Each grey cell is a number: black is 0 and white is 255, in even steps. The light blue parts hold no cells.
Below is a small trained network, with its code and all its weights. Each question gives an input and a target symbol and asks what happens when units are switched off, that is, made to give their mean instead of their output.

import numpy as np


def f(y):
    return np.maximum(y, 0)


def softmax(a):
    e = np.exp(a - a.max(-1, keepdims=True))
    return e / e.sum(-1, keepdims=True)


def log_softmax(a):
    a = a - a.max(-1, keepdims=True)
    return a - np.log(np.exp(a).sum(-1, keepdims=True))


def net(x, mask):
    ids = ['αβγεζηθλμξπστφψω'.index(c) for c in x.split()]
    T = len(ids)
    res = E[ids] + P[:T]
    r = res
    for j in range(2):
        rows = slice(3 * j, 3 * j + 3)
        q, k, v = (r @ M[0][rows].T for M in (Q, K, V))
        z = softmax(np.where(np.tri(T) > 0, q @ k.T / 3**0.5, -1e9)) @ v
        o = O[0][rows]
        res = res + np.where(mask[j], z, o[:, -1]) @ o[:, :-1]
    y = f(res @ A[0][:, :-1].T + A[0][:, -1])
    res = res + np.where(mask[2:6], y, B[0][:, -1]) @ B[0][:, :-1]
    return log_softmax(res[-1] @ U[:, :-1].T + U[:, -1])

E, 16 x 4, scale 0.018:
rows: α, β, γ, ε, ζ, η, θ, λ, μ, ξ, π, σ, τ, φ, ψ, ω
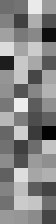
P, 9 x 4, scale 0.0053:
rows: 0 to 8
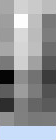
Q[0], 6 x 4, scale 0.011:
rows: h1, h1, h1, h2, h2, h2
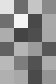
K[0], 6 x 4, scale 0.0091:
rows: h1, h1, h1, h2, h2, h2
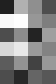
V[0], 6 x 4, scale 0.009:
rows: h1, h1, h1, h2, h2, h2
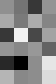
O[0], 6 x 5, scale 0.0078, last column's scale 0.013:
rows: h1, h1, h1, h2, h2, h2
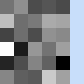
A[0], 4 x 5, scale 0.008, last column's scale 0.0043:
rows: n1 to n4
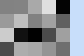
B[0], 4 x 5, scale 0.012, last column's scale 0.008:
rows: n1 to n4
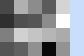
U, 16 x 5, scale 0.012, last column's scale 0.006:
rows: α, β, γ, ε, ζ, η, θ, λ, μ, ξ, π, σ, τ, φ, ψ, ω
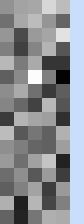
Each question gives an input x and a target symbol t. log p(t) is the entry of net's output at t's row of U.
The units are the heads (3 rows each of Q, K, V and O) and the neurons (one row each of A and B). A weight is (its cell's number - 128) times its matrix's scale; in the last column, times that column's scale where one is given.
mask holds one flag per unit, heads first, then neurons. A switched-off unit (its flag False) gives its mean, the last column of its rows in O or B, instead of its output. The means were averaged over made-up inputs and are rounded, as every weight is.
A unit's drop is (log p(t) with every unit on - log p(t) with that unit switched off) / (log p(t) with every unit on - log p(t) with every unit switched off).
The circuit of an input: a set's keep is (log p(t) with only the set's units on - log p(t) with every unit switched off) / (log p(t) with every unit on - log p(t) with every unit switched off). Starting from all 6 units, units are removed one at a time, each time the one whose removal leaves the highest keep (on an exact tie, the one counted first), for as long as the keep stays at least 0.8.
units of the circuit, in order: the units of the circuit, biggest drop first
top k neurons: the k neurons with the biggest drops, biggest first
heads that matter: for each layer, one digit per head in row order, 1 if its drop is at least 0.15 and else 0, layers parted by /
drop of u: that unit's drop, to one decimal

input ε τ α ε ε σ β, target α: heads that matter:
01
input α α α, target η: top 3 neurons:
n1; n2; n4
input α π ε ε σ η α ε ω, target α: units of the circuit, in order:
n3; n4
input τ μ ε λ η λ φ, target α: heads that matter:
10
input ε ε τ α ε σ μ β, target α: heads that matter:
01
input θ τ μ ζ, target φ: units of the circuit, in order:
n4; n3
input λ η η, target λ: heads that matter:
11
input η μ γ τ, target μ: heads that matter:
00
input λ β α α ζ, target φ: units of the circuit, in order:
n4
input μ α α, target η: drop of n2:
0.1
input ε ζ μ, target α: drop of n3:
0.9
